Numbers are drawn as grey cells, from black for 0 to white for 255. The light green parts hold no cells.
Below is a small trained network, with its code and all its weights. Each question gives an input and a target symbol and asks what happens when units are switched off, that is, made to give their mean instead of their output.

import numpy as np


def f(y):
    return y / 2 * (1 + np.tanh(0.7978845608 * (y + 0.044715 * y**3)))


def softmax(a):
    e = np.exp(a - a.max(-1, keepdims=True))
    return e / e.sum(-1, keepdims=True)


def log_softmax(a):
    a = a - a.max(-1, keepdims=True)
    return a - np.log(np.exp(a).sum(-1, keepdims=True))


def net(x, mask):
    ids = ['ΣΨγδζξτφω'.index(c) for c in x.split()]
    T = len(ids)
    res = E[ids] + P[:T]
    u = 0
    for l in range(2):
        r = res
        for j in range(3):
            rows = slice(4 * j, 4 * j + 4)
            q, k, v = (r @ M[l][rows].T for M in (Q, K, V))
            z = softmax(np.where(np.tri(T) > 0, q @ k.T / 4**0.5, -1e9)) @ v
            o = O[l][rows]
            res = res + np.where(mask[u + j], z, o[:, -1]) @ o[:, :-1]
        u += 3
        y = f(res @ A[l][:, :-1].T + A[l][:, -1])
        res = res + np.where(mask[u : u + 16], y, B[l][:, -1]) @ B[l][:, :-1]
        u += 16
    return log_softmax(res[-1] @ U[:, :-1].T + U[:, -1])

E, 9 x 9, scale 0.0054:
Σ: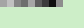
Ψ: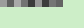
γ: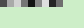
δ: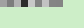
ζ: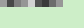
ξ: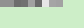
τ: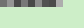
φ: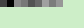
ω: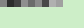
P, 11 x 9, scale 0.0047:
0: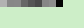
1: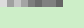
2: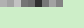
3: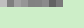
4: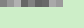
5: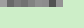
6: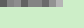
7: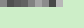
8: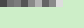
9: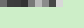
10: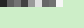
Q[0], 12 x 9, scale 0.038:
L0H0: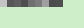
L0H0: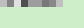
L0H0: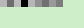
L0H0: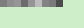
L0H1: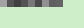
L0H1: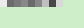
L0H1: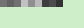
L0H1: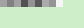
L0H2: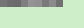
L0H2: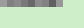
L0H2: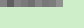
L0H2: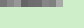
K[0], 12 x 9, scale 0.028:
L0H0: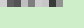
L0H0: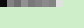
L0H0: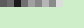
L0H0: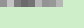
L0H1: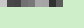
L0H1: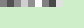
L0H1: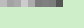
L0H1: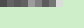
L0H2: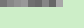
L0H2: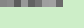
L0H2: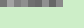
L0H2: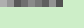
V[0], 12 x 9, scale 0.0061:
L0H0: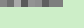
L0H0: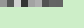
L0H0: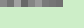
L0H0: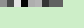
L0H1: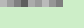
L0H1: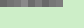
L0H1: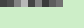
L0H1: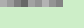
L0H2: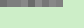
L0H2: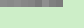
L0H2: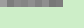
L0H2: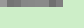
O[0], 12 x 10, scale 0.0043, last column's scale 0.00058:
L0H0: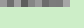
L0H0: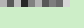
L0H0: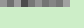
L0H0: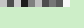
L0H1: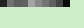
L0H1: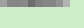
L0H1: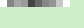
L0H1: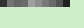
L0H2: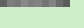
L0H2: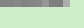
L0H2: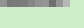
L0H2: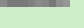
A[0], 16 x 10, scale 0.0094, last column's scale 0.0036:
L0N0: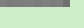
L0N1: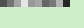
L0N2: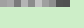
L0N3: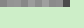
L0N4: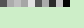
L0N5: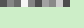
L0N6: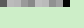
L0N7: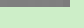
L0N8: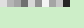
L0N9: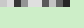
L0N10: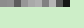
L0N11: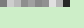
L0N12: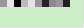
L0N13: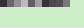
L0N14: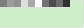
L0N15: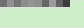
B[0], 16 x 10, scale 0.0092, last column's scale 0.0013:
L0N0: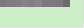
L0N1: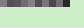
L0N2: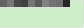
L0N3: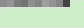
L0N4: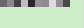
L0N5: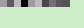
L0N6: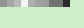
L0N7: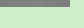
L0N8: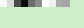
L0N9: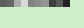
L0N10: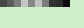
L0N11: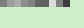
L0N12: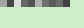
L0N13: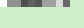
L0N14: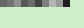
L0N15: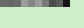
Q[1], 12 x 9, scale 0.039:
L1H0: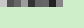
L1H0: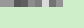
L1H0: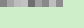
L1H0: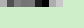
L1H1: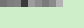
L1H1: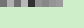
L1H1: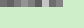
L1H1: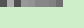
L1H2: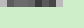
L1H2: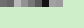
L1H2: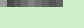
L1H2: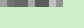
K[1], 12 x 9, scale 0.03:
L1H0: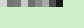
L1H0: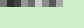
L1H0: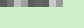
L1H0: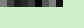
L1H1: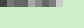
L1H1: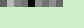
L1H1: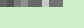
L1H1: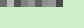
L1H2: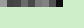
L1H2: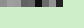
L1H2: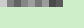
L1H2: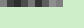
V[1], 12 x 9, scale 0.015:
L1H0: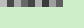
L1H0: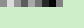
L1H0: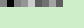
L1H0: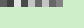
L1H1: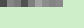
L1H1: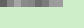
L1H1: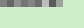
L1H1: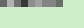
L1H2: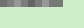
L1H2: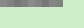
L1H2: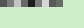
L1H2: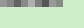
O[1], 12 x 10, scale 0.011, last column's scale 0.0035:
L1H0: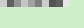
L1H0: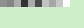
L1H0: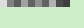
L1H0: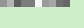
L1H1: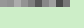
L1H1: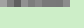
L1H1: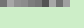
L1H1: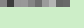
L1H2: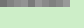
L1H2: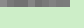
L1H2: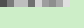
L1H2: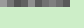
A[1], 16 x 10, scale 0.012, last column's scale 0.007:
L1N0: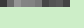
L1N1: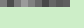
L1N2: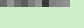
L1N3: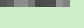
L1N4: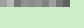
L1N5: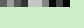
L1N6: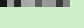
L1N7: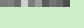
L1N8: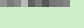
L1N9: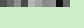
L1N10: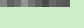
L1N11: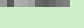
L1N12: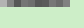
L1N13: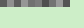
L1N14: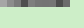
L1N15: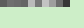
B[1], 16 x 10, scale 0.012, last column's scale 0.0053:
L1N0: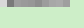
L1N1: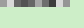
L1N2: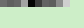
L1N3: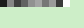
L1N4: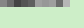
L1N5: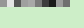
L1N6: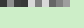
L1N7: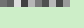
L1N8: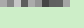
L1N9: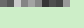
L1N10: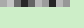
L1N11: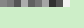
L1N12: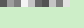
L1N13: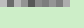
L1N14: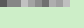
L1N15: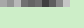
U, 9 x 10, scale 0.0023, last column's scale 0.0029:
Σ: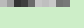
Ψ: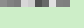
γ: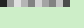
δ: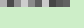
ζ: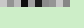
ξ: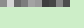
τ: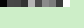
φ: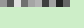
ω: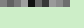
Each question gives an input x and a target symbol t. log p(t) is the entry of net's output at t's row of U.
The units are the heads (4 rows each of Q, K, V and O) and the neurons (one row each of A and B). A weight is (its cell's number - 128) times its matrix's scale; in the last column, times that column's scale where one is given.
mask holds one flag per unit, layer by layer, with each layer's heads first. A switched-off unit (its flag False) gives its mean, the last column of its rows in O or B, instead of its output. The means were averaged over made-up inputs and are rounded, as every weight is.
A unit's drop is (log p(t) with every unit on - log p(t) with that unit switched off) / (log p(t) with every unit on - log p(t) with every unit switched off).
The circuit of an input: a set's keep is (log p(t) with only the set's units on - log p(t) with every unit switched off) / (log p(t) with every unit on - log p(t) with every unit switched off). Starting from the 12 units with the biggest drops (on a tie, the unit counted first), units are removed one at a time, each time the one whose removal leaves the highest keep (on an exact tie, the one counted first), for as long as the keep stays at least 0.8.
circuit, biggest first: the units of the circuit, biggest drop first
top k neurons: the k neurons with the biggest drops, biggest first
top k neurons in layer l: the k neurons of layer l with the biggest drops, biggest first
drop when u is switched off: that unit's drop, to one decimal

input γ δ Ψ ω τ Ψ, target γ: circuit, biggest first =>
[L1H2 L1H0]
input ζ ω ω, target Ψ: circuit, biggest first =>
[L1H2 L1N12 L1H0]
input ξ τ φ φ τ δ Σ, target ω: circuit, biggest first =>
[L1H0 L1N2 L0H1 L0H0]
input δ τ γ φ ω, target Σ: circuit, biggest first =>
[L1H0 L0H1 L0H0 L1N4]
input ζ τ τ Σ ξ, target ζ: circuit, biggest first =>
[L0N8 L1H0 L1N15 L1N3]
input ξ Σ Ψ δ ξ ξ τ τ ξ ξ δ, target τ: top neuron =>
[L1N6]
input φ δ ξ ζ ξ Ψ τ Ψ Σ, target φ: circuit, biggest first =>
[L1H0 L1N7 L1N8]
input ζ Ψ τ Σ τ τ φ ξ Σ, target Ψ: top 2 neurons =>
[L1N12 L1N14]
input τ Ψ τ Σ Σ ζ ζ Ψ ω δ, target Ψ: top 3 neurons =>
[L1N12 L0N8 L1N14]
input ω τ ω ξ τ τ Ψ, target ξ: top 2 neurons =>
[L1N1 L1N10]
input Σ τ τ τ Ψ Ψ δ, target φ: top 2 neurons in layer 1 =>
[L1N9 L1N15]
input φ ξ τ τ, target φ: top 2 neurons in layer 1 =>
[L1N7 L1N8]
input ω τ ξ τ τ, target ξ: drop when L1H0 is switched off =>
1.1
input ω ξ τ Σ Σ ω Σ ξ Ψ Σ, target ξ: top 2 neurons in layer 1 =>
[L1N1 L1N10]
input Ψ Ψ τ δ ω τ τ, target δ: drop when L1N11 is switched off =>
0.2
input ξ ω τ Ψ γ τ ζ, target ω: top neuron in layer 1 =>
[L1N2]
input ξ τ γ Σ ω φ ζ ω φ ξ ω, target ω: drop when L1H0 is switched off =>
1.0
